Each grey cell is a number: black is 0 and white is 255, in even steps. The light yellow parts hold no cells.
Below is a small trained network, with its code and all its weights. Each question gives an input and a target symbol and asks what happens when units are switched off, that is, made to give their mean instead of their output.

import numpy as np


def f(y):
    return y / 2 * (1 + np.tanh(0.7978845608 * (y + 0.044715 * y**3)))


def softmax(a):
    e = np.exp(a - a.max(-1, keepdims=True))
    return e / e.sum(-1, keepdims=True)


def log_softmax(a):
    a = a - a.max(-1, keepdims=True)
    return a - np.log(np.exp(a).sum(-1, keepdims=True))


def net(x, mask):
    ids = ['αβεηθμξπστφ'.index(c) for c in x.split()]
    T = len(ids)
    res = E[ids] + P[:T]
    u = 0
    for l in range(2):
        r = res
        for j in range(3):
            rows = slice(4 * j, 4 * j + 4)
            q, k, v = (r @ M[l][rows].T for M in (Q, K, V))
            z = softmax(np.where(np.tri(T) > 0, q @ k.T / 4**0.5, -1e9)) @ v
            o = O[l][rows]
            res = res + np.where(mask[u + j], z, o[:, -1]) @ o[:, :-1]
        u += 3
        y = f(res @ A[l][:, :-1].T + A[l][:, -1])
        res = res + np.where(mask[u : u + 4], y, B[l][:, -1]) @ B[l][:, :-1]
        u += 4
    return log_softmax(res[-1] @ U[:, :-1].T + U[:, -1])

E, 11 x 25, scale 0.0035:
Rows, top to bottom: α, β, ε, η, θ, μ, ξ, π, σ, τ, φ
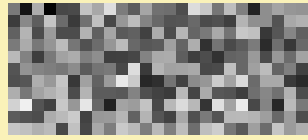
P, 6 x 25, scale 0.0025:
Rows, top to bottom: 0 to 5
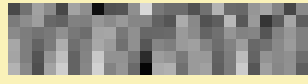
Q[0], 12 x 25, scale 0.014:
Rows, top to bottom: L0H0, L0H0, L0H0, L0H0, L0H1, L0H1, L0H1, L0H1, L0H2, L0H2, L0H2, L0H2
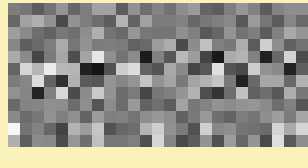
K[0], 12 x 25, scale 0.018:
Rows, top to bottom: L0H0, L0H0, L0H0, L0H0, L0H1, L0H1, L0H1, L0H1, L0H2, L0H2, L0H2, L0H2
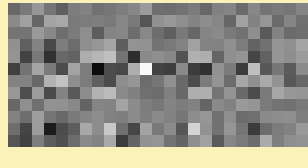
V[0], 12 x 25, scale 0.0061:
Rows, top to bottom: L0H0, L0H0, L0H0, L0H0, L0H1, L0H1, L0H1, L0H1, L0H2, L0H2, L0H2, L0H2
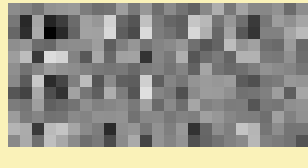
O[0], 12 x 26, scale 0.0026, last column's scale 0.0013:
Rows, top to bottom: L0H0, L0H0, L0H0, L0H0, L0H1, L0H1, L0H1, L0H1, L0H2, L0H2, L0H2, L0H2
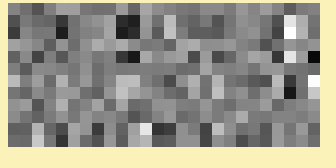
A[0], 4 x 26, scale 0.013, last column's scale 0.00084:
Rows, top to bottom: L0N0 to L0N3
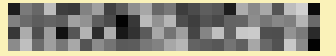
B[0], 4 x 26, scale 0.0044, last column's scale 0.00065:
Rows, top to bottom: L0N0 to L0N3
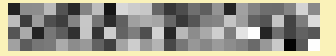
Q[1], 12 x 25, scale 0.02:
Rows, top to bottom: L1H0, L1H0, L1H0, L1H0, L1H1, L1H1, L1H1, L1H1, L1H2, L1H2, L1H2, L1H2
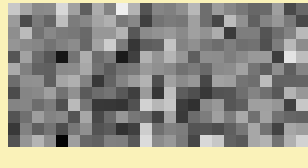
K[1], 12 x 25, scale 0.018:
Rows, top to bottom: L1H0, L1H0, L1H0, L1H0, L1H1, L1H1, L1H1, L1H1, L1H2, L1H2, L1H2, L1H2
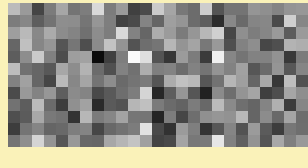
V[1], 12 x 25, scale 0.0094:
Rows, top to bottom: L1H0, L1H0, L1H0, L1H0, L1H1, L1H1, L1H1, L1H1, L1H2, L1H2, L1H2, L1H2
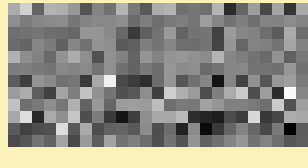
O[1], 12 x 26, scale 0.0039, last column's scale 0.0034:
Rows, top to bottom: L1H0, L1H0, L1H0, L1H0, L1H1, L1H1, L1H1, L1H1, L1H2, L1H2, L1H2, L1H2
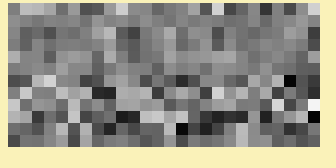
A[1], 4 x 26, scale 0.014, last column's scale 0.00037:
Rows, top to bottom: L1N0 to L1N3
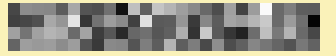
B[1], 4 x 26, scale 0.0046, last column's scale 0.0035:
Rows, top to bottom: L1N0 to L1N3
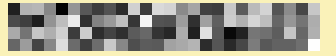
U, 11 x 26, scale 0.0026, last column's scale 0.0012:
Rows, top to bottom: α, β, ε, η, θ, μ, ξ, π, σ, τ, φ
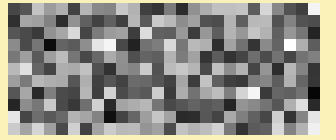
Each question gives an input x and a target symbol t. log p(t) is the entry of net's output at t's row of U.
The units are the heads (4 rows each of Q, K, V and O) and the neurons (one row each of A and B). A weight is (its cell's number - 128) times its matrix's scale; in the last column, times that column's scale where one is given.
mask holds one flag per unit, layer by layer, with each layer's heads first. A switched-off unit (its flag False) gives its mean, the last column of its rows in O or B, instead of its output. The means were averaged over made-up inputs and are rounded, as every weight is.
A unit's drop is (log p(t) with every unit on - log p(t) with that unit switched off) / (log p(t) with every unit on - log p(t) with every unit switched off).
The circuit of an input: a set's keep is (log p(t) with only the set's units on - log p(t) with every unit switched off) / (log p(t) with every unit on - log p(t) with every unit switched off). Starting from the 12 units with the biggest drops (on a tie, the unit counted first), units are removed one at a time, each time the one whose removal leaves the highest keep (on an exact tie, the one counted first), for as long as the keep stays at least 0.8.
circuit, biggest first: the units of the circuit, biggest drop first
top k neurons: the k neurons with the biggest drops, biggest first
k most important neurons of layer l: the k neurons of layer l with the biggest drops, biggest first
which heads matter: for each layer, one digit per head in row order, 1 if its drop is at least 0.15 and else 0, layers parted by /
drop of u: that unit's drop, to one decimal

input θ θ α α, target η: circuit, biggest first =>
(L0H0 L1H0)
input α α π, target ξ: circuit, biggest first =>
(L1N2 L1H0)
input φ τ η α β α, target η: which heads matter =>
110 / 110
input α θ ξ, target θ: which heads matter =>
111 / 101
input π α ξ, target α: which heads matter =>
010 / 001
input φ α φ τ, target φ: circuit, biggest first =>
(L0H1 L1H2 L0H2)
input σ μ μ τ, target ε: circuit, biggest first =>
(L1N1 L0H1 L1H2)
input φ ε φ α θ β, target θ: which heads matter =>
011 / 111
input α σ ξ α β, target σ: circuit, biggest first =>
(L0H0 L0N0)
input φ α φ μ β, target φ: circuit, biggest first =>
(L0H1 L0H2 L1H2)
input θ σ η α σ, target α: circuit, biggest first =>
(L0H1 L0H2 L1H2)
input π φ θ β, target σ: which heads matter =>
010 / 010
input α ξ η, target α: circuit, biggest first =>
(L0H1 L1H2)
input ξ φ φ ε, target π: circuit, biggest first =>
(L0N2 L0H1)
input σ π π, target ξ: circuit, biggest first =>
(L1N2 L0H1 L1H2)
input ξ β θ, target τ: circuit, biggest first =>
(L0N1 L0H1 L1H2)
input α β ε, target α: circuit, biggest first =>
(L0H1 L1H2)
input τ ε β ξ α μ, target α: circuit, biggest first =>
(L1H2 L0H2)
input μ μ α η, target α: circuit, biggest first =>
(L0H2 L1H2 L0H1)
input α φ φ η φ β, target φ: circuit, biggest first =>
(L0H1 L1H2 L0H2)
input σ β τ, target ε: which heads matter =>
110 / 000
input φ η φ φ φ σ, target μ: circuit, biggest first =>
(L1H1)
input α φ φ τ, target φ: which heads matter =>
010 / 001
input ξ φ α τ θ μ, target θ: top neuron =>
(L1N3)
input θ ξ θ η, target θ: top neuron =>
(L1N3)
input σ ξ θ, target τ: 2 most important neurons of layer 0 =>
(L0N1 L0N3)
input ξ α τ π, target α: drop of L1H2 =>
0.8
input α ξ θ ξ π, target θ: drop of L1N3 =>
0.5
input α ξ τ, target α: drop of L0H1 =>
1.7
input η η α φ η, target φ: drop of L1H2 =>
0.8
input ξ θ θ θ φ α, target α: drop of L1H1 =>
0.2
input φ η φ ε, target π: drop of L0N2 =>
0.9
